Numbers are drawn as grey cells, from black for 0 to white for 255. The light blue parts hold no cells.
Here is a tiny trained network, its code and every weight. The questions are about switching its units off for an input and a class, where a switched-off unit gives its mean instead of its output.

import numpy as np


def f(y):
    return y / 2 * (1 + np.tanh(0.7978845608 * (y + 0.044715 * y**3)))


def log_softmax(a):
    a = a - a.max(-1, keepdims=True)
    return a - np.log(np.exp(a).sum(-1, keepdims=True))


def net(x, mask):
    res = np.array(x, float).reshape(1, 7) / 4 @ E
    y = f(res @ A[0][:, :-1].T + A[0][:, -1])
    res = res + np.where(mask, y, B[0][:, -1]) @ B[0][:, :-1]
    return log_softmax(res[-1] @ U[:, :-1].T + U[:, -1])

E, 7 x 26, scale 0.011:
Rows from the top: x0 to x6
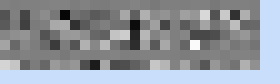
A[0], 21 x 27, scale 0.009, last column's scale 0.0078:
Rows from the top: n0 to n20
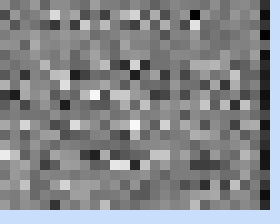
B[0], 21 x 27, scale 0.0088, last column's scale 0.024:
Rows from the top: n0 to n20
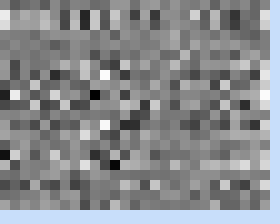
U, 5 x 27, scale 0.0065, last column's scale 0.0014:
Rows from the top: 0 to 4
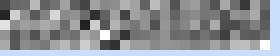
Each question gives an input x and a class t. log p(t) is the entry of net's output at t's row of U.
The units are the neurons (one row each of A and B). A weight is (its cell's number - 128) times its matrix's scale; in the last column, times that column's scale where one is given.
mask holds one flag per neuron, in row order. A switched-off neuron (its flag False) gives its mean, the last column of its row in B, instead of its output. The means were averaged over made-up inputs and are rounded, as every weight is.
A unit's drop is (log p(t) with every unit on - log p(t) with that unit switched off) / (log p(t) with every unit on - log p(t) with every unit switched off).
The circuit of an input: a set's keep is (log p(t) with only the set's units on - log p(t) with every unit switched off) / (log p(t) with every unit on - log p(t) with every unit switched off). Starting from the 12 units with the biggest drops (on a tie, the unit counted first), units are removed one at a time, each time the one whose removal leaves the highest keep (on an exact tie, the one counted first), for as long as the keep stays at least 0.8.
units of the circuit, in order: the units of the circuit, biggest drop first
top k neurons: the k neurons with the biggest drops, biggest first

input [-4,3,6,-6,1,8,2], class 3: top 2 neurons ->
[n7; n16]
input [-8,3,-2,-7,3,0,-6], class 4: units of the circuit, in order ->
[n6]
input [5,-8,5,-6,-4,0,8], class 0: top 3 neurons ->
[n18; n8; n9]
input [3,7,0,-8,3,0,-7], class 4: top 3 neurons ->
[n6; n13; n18]
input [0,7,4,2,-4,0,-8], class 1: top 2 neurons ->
[n9; n18]
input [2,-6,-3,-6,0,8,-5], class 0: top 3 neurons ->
[n18; n16; n8]
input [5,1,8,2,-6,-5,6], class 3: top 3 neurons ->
[n7; n9; n2]
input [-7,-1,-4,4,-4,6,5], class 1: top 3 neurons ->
[n15; n7; n2]
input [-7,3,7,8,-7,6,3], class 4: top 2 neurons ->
[n16; n2]
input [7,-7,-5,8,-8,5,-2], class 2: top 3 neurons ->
[n1; n10; n6]
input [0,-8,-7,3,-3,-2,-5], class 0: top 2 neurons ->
[n18; n8]
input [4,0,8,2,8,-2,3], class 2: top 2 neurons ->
[n2; n12]
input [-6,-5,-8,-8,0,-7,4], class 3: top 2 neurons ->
[n12; n16]
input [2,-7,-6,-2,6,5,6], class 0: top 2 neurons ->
[n18; n8]
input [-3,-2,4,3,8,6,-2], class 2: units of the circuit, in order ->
[n2]
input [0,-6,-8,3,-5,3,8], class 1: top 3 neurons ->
[n15; n7; n10]
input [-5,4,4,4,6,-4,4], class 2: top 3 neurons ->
[n2; n9; n18]
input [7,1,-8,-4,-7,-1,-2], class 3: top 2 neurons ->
[n12; n2]
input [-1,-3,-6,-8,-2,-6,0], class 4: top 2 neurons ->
[n6; n7]
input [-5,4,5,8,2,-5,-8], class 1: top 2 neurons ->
[n9; n6]
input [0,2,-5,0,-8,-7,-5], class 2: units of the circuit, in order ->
[n1]
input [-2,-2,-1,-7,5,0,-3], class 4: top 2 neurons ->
[n6; n1]
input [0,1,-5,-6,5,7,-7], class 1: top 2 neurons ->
[n9; n16]
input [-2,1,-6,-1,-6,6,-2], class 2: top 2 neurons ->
[n1; n7]
